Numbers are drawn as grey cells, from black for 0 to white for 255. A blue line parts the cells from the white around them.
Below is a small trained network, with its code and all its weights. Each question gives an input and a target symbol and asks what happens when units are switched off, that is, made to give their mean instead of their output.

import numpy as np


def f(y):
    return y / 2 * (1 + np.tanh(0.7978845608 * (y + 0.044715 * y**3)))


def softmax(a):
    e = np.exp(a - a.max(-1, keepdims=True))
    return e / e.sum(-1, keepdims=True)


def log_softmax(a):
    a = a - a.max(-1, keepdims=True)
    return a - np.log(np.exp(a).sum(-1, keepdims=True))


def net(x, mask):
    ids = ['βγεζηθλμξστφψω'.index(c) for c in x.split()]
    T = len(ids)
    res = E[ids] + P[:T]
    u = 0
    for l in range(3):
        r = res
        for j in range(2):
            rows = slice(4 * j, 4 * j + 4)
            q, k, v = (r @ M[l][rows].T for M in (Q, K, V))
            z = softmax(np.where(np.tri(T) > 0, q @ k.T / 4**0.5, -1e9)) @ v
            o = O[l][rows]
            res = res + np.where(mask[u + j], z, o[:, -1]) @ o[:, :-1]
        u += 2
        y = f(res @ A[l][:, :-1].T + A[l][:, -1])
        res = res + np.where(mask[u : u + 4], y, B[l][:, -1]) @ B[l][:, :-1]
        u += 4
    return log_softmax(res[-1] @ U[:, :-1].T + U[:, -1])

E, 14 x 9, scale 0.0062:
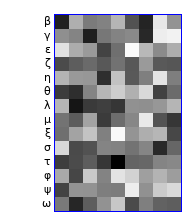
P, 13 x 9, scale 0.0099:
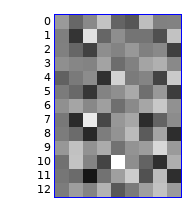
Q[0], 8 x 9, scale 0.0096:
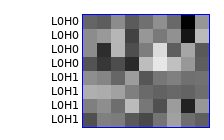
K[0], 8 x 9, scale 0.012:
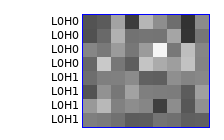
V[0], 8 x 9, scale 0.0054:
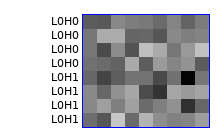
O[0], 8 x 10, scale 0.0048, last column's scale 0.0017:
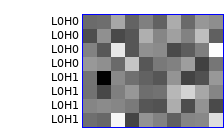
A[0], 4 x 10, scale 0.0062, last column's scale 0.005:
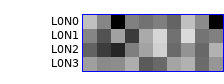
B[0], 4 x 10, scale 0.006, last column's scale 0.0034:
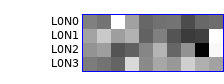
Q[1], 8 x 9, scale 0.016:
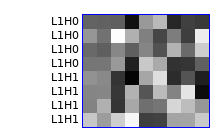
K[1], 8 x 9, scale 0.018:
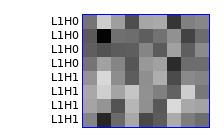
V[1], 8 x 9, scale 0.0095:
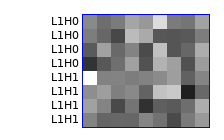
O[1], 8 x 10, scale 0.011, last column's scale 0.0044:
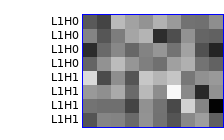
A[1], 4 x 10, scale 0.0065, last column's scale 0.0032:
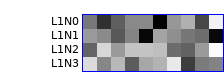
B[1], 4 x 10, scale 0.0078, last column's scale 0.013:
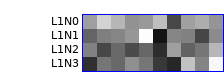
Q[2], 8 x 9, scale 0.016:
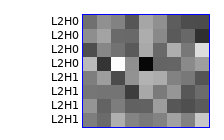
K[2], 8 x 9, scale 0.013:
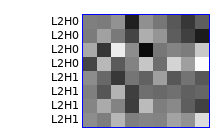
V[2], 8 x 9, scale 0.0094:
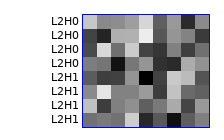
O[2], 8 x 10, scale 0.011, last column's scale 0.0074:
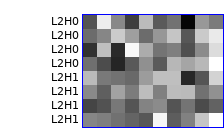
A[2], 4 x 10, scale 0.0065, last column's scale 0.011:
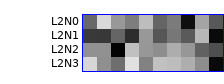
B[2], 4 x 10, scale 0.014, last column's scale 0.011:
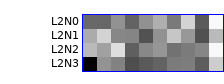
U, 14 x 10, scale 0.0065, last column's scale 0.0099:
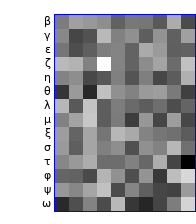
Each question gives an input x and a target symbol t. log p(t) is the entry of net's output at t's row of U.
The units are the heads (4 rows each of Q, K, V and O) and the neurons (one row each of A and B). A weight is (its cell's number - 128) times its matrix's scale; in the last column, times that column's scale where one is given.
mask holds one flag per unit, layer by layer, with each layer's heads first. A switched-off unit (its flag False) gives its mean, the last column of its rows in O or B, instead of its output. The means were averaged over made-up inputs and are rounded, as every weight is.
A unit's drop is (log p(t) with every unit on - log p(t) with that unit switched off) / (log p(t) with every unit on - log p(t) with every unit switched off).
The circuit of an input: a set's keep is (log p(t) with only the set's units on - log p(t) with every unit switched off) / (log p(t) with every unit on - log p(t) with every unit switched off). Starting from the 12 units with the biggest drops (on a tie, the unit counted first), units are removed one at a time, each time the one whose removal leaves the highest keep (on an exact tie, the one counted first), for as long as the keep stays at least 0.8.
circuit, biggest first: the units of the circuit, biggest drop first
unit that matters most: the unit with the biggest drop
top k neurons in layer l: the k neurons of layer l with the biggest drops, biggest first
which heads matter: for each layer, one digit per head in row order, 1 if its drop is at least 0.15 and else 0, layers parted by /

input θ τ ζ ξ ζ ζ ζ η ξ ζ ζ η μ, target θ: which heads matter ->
00 / 11 / 10
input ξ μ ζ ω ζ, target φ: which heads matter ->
00 / 10 / 10
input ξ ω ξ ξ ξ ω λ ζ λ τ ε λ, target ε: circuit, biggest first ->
(L1N3 L2H0 L1H1 L0N2)
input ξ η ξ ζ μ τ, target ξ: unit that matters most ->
L1H1
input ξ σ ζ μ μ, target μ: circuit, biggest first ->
(L2H0 L1H1)
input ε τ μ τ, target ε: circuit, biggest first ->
(L1N3 L2H0 L1H1 L2N2)
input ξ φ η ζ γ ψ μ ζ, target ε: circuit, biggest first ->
(L1H1 L2H0)
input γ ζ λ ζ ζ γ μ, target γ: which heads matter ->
00 / 11 / 11
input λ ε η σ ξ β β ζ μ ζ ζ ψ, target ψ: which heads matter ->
00 / 10 / 10
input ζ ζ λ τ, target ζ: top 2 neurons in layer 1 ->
(L1N0 L1N3)
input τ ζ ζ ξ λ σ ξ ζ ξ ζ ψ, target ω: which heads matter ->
00 / 01 / 11
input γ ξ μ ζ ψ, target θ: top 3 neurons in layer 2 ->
(L2N2 L2N0 L2N1)
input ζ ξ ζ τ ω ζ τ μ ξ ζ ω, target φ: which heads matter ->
00 / 11 / 10
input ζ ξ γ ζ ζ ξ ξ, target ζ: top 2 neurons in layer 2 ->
(L2N3 L2N0)
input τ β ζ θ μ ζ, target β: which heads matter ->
00 / 01 / 11
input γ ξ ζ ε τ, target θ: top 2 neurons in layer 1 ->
(L1N3 L1N2)
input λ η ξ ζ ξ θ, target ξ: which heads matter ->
00 / 01 / 11
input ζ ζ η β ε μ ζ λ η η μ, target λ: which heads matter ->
00 / 11 / 10
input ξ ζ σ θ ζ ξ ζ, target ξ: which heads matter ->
00 / 01 / 11
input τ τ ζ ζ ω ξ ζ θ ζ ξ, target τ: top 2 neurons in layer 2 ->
(L2N3 L2N2)
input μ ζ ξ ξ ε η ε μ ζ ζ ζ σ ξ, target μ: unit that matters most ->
L1N3
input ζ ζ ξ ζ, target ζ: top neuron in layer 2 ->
(L2N3)
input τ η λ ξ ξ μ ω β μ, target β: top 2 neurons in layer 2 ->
(L2N2 L2N0)
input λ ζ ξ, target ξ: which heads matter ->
00 / 11 / 11
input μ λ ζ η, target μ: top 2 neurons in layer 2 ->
(L2N3 L2N2)
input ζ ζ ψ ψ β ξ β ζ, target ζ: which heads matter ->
00 / 01 / 10
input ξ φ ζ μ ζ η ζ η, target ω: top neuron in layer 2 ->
(L2N2)
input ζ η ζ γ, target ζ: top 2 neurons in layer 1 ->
(L1N3 L1N0)
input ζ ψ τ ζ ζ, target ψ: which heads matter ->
10 / 10 / 10
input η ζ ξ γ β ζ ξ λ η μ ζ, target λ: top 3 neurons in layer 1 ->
(L1N3 L1N1 L1N2)
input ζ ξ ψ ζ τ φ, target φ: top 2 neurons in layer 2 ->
(L2N2 L2N0)
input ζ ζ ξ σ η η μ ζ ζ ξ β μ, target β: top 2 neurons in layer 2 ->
(L2N2 L2N0)
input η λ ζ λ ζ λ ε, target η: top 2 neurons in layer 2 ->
(L2N1 L2N0)
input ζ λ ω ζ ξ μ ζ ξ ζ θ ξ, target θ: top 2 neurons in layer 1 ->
(L1N3 L1N2)
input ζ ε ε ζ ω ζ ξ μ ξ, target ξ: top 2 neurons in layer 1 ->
(L1N2 L1N0)
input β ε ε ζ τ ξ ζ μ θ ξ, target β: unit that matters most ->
L2N2
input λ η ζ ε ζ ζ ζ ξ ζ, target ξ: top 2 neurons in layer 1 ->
(L1N1 L1N0)
